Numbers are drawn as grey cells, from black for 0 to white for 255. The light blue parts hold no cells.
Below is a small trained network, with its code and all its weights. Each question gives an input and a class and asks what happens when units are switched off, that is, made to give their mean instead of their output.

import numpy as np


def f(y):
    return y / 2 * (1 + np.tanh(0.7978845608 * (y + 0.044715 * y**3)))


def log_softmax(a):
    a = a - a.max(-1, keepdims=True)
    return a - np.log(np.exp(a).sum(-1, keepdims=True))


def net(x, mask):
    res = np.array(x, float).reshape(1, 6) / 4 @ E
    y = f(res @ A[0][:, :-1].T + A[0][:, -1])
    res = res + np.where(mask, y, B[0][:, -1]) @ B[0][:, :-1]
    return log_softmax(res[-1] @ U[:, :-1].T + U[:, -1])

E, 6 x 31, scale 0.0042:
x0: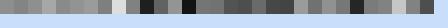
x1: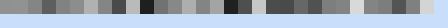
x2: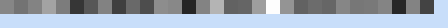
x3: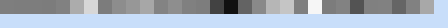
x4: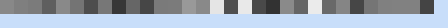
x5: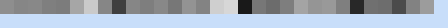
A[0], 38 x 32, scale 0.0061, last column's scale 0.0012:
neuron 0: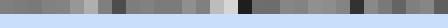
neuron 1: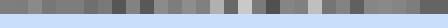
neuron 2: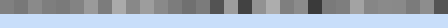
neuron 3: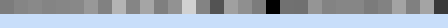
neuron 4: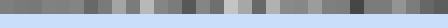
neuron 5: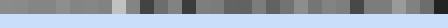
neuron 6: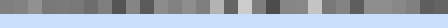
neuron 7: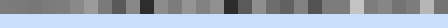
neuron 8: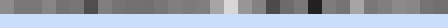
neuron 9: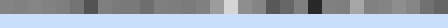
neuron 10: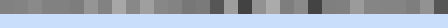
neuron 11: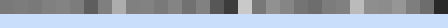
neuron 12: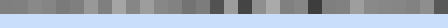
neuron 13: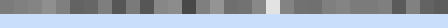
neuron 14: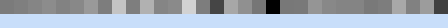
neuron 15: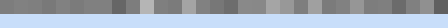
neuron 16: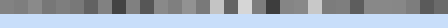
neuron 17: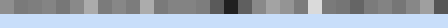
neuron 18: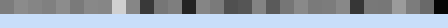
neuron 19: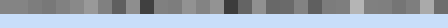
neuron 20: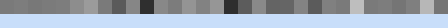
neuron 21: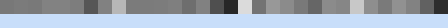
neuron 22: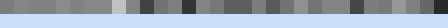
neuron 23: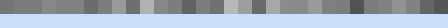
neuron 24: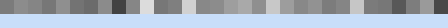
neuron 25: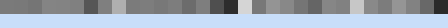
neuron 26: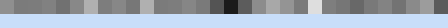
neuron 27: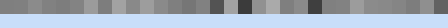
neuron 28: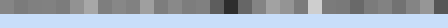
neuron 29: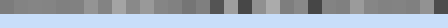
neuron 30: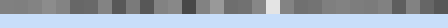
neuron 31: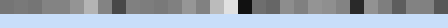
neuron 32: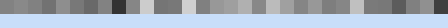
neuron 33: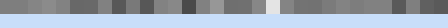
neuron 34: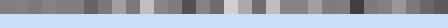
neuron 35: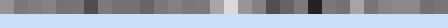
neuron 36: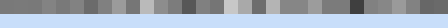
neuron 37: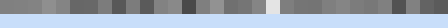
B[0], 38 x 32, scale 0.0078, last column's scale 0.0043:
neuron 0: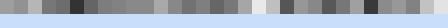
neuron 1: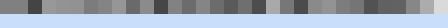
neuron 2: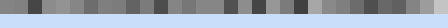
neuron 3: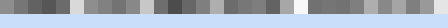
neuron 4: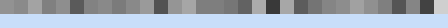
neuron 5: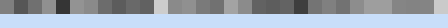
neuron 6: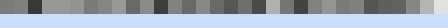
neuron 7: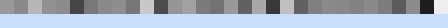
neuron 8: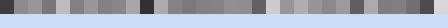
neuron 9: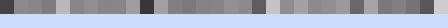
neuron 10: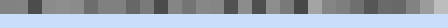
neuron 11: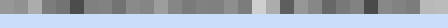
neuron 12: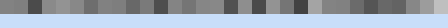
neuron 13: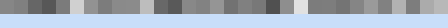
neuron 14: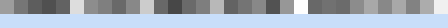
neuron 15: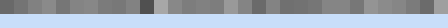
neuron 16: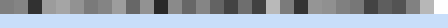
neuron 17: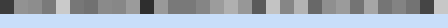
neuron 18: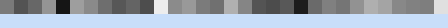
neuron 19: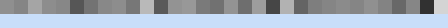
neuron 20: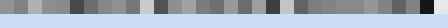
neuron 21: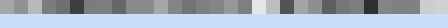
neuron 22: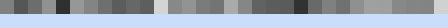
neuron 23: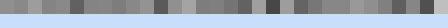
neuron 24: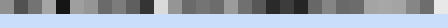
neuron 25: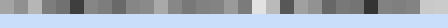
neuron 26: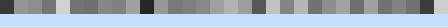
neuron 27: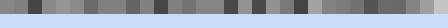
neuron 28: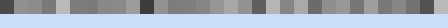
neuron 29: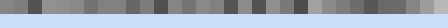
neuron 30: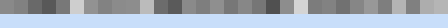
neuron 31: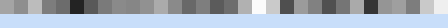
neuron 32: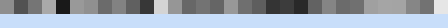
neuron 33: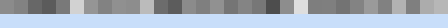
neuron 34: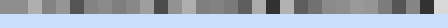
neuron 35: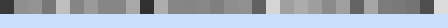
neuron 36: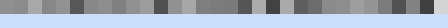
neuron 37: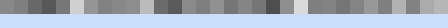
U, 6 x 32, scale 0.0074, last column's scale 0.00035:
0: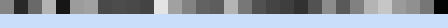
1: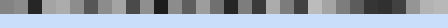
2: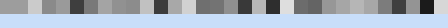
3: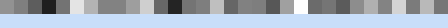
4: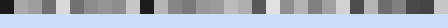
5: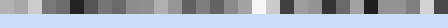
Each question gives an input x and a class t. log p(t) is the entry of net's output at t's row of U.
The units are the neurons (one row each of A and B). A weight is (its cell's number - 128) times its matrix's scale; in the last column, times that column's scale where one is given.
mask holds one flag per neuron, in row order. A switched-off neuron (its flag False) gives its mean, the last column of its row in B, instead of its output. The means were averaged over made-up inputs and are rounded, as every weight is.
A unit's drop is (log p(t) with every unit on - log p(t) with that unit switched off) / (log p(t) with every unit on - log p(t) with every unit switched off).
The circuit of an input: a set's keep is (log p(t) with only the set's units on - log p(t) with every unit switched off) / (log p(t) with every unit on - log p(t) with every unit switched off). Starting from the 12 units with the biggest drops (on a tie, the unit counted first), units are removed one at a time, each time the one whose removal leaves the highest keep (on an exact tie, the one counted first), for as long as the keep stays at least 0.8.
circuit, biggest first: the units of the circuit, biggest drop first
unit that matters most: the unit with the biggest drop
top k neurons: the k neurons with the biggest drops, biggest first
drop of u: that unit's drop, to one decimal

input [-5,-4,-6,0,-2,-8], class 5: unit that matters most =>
neuron 21
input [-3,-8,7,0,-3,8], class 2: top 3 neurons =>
(neuron 34; neuron 36; neuron 4)
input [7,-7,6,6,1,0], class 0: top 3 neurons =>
(neuron 18; neuron 22; neuron 5)
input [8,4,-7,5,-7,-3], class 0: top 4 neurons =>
(neuron 18; neuron 22; neuron 5; neuron 16)
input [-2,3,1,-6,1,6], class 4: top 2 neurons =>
(neuron 35; neuron 8)
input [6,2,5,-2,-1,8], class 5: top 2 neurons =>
(neuron 31; neuron 0)
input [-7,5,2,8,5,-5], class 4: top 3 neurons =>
(neuron 26; neuron 17; neuron 28)
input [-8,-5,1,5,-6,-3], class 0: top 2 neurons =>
(neuron 24; neuron 32)
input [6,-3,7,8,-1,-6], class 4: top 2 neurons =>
(neuron 26; neuron 17)
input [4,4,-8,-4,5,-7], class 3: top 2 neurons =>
(neuron 3; neuron 14)
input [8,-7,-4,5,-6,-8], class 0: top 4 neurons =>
(neuron 18; neuron 22; neuron 5; neuron 31)
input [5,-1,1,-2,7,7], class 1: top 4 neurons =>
(neuron 16; neuron 6; neuron 1; neuron 21)
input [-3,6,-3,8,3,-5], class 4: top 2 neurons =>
(neuron 26; neuron 17)
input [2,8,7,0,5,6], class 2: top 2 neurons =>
(neuron 7; neuron 20)
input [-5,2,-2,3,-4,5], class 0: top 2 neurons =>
(neuron 24; neuron 32)
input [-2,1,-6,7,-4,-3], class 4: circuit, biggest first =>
(neuron 26)
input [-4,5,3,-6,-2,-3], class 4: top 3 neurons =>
(neuron 35; neuron 8; neuron 9)
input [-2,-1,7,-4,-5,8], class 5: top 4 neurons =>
(neuron 31; neuron 0; neuron 14; neuron 3)
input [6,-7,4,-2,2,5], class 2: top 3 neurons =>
(neuron 34; neuron 36; neuron 4)
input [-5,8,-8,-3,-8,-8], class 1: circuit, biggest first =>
(neuron 2)
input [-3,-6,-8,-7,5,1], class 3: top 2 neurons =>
(neuron 14; neuron 3)
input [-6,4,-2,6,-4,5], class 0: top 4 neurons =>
(neuron 24; neuron 32; neuron 35; neuron 8)
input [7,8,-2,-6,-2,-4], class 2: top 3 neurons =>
(neuron 7; neuron 20; neuron 19)
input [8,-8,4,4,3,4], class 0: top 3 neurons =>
(neuron 18; neuron 22; neuron 5)
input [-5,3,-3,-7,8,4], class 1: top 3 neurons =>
(neuron 16; neuron 6; neuron 1)
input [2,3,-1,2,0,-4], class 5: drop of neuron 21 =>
0.2
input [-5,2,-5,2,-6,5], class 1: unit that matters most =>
neuron 27
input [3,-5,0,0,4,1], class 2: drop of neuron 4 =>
0.2
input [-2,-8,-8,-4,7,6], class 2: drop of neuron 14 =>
-0.1
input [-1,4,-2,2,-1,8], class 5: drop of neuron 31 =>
0.0
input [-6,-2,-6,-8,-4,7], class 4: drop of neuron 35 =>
0.5
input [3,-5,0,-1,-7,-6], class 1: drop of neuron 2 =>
0.1
